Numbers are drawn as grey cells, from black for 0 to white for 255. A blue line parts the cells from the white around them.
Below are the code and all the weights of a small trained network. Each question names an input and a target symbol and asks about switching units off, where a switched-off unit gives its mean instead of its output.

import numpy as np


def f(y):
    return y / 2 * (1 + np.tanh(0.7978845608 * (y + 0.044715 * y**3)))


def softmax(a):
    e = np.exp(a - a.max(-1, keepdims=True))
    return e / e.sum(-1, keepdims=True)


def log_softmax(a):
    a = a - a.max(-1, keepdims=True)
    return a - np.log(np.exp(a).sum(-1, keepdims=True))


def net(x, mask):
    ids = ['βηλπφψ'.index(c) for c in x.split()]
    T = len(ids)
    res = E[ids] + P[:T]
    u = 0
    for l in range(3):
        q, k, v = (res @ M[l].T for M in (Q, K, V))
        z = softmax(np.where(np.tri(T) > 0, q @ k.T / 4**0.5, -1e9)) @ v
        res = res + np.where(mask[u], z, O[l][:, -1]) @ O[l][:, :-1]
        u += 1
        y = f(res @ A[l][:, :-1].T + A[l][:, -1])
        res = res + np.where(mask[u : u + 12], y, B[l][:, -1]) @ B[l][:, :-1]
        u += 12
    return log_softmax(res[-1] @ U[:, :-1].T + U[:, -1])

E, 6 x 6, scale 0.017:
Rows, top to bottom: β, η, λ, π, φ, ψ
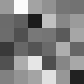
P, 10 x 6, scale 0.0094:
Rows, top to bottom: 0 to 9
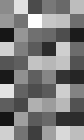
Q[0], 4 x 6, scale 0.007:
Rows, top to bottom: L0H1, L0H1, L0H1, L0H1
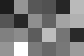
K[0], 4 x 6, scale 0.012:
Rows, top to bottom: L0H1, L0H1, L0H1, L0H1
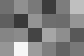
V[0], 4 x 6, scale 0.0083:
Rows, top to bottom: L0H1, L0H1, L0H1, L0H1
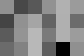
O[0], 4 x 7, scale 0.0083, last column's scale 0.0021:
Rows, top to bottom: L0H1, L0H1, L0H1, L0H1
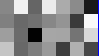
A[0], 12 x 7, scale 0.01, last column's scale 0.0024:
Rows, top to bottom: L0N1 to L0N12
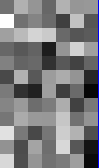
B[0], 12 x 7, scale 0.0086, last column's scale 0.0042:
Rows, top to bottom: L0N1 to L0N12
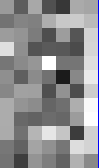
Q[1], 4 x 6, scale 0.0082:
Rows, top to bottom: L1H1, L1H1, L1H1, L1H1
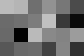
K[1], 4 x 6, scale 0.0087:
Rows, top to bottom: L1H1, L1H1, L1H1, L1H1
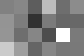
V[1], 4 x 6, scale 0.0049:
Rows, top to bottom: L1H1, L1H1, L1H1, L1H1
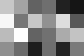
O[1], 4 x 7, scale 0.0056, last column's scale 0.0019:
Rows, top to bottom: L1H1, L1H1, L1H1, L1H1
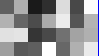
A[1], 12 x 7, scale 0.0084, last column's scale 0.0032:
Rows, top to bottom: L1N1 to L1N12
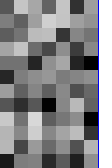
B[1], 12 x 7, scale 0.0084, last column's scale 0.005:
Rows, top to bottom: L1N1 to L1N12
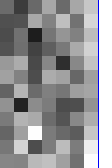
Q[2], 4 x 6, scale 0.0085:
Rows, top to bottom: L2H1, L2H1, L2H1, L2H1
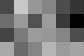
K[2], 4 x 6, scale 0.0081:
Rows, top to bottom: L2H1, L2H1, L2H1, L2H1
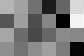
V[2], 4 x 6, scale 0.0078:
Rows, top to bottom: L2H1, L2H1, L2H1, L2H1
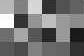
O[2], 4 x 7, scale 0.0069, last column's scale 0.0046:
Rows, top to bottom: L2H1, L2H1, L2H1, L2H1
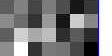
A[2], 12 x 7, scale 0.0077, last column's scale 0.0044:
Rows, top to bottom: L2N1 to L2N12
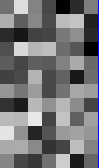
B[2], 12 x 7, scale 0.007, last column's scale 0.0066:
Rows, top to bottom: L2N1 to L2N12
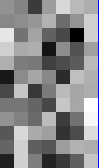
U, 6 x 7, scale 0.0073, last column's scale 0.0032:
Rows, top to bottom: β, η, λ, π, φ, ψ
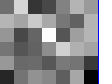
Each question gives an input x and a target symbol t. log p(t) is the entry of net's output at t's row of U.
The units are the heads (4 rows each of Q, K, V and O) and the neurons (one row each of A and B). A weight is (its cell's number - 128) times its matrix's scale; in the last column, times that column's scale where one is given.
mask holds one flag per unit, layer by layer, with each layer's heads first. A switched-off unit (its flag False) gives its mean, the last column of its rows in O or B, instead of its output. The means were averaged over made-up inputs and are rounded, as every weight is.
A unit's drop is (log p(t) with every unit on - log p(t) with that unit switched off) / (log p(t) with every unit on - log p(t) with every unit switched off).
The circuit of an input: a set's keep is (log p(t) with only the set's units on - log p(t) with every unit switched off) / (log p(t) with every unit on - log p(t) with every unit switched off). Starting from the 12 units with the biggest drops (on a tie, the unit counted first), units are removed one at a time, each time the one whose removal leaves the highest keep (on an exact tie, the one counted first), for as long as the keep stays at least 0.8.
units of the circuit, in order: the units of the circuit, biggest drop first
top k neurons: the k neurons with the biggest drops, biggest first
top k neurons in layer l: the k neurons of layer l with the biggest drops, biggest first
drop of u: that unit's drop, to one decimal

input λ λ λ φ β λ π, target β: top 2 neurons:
(L0N4 L2N12)
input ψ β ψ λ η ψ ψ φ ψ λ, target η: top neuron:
(L0N4)
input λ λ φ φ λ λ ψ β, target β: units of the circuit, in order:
(L1N4 L0N10 L0N3)
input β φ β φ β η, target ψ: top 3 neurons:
(L0N2 L2N6 L1N12)
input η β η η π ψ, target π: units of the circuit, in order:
(L0H1 L2H1 L2N8)
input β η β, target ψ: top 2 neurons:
(L0N2 L2N6)
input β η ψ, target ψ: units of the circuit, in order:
(L0H1 L2H1 L2N6)
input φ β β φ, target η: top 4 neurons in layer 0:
(L0N4 L0N5 L0N11 L0N10)
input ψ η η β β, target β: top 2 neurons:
(L0N9 L0N5)
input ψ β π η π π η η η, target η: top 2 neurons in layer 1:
(L1N4 L1N12)
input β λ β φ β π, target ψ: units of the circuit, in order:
(L2H1 L2N6)
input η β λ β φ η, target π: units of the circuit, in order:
(L0H1 L2H1 L1H1 L2N8)
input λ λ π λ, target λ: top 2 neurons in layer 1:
(L1N3 L1N2)
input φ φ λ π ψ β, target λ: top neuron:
(L0N4)
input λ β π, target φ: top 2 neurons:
(L0N2 L2N3)
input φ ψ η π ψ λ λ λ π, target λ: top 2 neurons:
(L0N4 L0N2)
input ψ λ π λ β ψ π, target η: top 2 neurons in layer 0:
(L0N11 L0N10)
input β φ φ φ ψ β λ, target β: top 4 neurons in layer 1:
(L1N5 L1N11 L1N12 L1N7)
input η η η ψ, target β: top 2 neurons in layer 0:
(L0N8 L0N9)
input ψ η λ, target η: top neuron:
(L1N4)
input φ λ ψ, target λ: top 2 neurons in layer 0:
(L0N4 L0N2)
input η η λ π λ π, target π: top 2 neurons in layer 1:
(L1N12 L1N3)
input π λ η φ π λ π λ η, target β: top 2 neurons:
(L1N8 L0N6)
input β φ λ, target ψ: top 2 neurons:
(L0N2 L2N6)
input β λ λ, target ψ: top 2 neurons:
(L2N6 L0N2)
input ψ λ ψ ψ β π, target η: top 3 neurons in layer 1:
(L1N12 L1N5 L1N4)
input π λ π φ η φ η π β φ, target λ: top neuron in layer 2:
(L2N9)
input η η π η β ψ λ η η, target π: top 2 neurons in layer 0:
(L0N4 L0N7)
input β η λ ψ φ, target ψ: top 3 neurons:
(L2N6 L0N11 L1N10)
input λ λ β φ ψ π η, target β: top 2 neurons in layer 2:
(L2N12 L2N3)
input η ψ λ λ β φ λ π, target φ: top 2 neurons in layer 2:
(L2N3 L2N5)
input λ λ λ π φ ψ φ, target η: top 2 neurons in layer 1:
(L1N11 L1N9)
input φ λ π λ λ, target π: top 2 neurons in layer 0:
(L0N9 L0N4)
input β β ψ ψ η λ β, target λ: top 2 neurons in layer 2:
(L2N9 L2N12)
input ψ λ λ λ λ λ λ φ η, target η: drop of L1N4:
0.2
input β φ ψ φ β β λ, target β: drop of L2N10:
-0.1
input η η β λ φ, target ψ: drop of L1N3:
0.0
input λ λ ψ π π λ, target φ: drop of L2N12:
0.1
